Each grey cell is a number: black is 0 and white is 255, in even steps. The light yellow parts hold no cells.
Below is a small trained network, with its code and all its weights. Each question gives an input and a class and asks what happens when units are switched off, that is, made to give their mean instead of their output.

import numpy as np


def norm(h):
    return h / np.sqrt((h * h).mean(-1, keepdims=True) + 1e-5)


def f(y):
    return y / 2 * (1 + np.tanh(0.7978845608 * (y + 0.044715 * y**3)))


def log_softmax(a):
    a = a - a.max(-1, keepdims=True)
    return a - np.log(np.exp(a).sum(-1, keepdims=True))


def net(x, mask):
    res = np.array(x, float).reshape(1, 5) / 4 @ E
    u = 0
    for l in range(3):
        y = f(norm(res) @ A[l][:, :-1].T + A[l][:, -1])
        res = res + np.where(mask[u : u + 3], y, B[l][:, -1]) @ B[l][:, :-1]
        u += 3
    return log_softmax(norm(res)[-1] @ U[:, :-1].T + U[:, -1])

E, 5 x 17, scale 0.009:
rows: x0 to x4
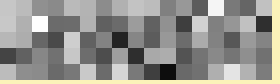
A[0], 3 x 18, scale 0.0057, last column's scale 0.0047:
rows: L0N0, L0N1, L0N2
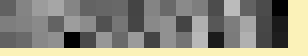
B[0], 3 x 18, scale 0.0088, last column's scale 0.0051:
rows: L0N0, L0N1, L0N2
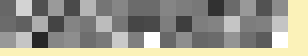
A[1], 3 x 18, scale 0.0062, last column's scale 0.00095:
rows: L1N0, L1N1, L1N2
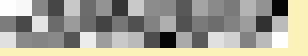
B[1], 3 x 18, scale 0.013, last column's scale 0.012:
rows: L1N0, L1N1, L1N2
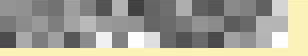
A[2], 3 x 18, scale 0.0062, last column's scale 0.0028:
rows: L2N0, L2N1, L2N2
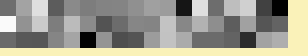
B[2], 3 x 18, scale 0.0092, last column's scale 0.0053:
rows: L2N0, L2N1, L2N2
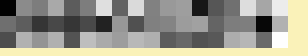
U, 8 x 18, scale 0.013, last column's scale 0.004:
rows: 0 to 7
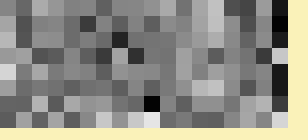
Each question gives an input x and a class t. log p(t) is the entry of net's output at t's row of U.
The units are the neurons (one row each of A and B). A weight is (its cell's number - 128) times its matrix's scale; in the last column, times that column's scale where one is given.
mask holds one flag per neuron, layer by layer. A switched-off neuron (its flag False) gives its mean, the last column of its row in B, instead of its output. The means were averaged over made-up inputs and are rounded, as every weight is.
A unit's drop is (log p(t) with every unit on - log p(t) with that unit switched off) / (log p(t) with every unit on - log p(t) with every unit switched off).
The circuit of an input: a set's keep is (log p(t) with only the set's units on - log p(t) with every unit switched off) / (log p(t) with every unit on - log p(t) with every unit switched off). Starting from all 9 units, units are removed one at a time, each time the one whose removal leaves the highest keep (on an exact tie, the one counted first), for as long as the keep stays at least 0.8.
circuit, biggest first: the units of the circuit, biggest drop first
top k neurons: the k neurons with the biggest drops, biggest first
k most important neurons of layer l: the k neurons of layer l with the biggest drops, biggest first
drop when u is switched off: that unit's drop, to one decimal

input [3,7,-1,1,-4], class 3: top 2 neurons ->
(L1N2 L2N1)
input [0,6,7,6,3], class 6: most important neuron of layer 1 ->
(L1N1)
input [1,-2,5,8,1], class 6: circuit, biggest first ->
(L1N2 L0N2)
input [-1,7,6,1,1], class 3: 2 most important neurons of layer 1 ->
(L1N2 L1N0)
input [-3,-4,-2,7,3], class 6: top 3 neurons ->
(L1N2 L0N2 L1N0)
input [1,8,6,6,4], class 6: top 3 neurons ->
(L0N1 L1N1 L0N2)
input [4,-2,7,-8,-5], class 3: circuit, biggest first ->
(L1N2 L1N0)
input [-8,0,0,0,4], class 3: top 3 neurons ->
(L1N2 L0N2 L2N2)
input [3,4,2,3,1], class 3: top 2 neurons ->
(L1N0 L1N2)
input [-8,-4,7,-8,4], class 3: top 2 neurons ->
(L1N2 L2N0)
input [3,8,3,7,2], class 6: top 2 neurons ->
(L0N1 L1N1)
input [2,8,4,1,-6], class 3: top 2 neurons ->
(L1N2 L2N1)
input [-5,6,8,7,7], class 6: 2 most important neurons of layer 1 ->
(L1N2 L1N1)
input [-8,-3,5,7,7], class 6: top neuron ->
(L1N2)
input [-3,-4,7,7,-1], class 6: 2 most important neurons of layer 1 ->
(L1N2 L1N1)
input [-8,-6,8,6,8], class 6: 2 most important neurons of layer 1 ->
(L1N2 L1N0)
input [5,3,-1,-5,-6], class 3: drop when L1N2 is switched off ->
0.6
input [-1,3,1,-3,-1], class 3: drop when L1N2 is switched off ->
0.4
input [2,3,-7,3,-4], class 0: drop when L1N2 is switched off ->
0.6
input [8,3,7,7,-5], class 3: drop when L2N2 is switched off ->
0.0
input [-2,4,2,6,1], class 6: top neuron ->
(L1N2)
